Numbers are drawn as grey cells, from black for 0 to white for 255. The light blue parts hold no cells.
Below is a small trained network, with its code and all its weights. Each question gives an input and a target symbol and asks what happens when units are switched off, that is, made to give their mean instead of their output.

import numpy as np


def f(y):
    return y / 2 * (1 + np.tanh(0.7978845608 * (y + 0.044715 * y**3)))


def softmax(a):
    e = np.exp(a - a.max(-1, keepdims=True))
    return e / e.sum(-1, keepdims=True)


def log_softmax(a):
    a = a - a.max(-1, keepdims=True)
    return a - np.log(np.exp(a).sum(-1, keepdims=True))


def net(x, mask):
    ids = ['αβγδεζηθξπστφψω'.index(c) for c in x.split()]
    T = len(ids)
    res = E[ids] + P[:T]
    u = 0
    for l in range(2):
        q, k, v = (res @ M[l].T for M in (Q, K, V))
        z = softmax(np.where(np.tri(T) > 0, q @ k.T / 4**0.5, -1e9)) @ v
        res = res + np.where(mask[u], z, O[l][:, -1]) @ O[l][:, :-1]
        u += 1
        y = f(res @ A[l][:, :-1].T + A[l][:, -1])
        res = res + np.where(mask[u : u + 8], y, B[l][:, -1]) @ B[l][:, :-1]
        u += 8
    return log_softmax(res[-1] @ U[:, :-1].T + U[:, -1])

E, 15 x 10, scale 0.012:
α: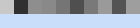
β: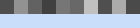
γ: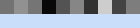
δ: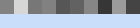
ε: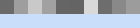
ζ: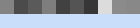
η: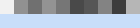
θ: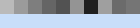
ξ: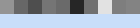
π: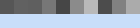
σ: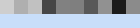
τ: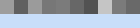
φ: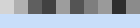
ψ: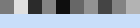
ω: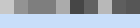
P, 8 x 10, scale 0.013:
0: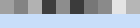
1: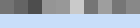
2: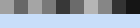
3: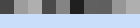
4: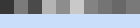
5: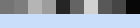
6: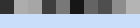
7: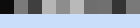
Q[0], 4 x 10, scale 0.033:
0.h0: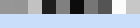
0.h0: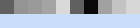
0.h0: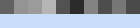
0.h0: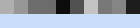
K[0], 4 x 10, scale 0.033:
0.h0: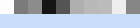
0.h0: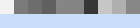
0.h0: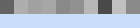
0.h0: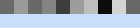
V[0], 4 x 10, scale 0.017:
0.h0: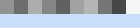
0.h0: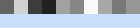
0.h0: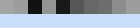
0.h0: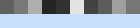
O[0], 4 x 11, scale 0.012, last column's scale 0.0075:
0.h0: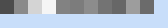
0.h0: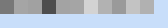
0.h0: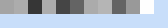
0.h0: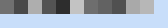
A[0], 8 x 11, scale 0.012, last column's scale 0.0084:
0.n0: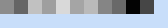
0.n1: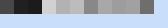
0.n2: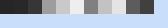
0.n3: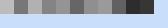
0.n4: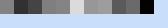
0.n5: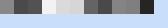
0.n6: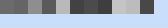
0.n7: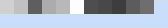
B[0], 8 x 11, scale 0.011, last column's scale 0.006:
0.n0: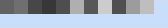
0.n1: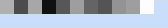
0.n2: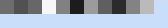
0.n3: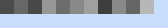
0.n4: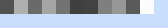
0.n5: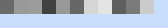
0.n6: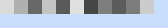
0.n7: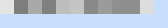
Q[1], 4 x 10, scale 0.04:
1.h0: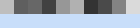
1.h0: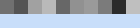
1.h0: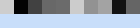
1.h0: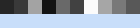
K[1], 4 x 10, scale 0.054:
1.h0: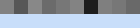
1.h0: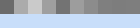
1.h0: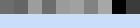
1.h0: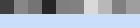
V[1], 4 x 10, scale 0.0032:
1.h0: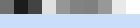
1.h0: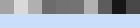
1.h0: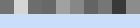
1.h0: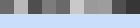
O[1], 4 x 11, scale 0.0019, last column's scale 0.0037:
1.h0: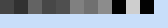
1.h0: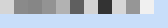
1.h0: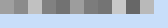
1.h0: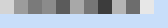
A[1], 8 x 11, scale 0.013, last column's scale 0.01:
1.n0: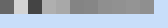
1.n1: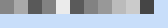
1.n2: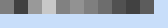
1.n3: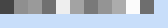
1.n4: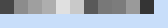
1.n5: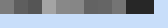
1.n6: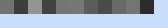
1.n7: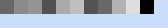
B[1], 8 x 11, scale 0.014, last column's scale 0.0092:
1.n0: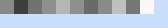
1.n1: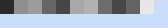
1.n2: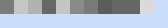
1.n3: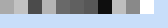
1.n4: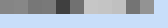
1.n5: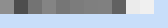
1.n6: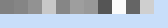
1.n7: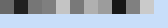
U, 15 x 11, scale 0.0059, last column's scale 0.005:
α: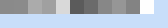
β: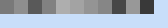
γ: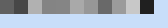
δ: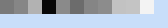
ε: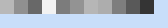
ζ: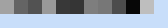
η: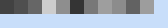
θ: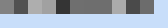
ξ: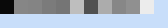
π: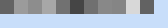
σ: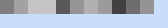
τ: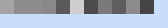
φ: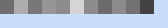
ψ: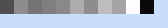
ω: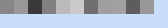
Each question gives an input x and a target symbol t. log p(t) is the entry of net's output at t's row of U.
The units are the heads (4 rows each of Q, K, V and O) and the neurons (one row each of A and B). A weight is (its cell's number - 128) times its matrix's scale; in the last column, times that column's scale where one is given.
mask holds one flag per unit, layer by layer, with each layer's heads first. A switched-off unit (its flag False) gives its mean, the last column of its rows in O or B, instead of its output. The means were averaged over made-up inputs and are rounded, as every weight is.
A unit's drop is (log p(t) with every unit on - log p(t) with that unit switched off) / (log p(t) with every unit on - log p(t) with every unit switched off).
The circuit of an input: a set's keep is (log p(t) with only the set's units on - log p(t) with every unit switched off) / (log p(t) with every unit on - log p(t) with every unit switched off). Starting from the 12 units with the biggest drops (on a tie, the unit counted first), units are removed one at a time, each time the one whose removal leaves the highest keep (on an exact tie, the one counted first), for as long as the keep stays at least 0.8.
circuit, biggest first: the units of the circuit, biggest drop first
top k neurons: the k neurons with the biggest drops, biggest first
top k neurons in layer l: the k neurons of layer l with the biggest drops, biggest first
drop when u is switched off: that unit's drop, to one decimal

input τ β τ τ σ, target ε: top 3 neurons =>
[1.n4, 1.n3, 0.n7]
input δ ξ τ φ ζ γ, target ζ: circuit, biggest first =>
[0.h0, 0.n4, 1.n5]
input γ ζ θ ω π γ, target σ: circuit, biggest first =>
[0.h0]
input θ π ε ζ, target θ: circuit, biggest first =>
[0.h0, 1.n6]
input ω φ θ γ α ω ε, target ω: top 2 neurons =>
[0.n6, 1.n0]
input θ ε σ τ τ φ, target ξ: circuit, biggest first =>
[0.h0, 0.n0]
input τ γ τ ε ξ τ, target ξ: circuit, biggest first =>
[0.n0, 0.h0]
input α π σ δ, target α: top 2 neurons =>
[1.n2, 1.n0]
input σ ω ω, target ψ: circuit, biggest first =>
[1.n5, 0.h0, 0.n3, 0.n0]
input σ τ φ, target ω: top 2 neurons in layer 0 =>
[0.n3, 0.n0]
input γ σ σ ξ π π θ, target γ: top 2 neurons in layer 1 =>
[1.n7, 1.n6]
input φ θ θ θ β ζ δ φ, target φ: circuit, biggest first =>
[0.h0, 1.n1, 1.n3]
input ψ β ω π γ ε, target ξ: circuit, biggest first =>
[0.n0, 0.h0]
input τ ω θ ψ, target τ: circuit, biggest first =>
[0.h0, 0.n6]
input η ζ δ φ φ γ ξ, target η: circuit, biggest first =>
[0.h0, 1.n0]
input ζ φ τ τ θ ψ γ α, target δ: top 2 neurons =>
[0.n5, 0.n1]
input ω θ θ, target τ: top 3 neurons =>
[1.n5, 0.n7, 1.n2]
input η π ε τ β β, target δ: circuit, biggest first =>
[0.h0]
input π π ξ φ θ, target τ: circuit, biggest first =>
[0.h0, 0.n7]
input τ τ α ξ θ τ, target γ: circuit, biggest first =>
[1.n5, 0.h0, 0.n3]
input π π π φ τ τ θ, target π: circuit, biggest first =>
[0.h0, 1.n3, 0.n6]
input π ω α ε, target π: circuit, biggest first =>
[0.h0, 1.n3]
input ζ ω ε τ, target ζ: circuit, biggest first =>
[0.h0]
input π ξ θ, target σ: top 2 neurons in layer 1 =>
[1.n0, 1.n3]
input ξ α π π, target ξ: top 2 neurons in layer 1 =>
[1.n1, 1.n0]
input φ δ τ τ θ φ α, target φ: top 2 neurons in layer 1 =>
[1.n1, 1.n3]
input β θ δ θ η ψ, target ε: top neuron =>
[1.n0]
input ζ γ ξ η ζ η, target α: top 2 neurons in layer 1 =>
[1.n2, 1.n0]
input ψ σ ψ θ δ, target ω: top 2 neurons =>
[1.n0, 0.n1]
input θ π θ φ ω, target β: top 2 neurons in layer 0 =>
[0.n2, 0.n7]
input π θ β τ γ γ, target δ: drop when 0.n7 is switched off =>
0.0
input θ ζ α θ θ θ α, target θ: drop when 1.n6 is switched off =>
0.4
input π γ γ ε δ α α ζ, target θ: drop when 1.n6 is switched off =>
0.6
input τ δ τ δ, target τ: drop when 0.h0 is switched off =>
1.2
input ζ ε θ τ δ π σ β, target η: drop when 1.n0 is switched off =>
0.1
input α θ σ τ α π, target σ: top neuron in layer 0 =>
[0.n1]
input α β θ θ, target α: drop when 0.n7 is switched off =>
0.0
